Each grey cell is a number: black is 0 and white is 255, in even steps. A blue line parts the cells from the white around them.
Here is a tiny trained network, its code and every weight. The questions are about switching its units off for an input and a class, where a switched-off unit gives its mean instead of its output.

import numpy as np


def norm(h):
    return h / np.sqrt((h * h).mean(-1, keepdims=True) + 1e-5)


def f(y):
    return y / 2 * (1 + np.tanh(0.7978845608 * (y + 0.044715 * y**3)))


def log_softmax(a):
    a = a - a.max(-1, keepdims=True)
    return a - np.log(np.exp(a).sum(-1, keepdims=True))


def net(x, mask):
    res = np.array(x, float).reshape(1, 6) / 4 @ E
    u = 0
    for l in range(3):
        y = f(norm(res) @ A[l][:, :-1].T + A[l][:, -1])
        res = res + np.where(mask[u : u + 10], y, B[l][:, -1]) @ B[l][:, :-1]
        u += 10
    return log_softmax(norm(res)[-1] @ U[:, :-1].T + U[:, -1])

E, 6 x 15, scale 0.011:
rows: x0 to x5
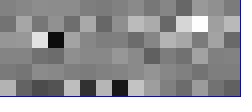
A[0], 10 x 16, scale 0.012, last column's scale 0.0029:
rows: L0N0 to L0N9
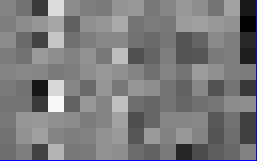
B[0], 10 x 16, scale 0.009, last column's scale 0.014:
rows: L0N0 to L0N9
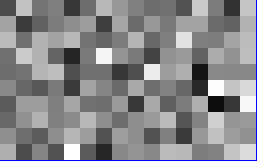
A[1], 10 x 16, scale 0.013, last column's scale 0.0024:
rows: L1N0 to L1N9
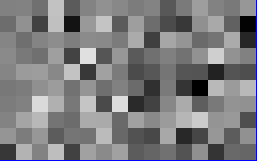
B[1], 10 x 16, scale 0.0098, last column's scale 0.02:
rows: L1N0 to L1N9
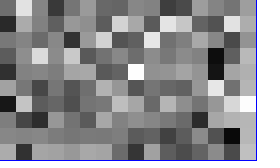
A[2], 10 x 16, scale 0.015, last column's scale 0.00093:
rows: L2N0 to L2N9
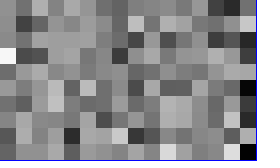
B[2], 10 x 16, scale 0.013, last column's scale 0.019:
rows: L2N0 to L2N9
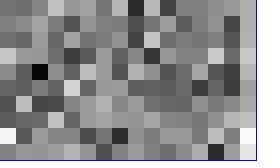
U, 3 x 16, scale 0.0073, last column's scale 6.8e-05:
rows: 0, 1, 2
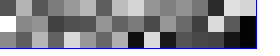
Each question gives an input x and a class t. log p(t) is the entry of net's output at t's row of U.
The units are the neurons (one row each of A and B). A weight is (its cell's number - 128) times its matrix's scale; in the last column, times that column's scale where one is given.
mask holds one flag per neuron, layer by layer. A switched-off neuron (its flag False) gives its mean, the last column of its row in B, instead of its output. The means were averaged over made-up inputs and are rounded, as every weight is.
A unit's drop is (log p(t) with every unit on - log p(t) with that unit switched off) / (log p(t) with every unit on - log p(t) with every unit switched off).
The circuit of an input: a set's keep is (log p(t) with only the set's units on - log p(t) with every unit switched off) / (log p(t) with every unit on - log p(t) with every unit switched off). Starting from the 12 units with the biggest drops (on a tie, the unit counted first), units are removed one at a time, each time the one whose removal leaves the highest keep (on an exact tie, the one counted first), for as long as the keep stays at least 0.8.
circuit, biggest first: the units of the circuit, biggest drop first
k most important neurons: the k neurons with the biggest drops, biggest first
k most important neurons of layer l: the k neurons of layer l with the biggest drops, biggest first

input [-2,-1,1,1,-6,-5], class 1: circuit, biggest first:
L2N8
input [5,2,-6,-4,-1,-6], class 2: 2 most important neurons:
L0N6; L1N9
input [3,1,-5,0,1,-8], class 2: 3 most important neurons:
L0N6; L1N9; L0N0
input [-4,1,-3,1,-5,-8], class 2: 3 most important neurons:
L0N6; L1N9; L1N1
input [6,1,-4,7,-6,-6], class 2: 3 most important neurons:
L0N6; L1N9; L0N0
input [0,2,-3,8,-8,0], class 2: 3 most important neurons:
L1N9; L0N6; L1N6
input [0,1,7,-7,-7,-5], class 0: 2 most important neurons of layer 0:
L0N5; L0N0
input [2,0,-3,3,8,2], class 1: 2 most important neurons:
L0N5; L0N9
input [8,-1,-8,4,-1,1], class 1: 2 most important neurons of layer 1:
L1N6; L1N1
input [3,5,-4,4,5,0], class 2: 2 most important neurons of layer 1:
L1N9; L1N6
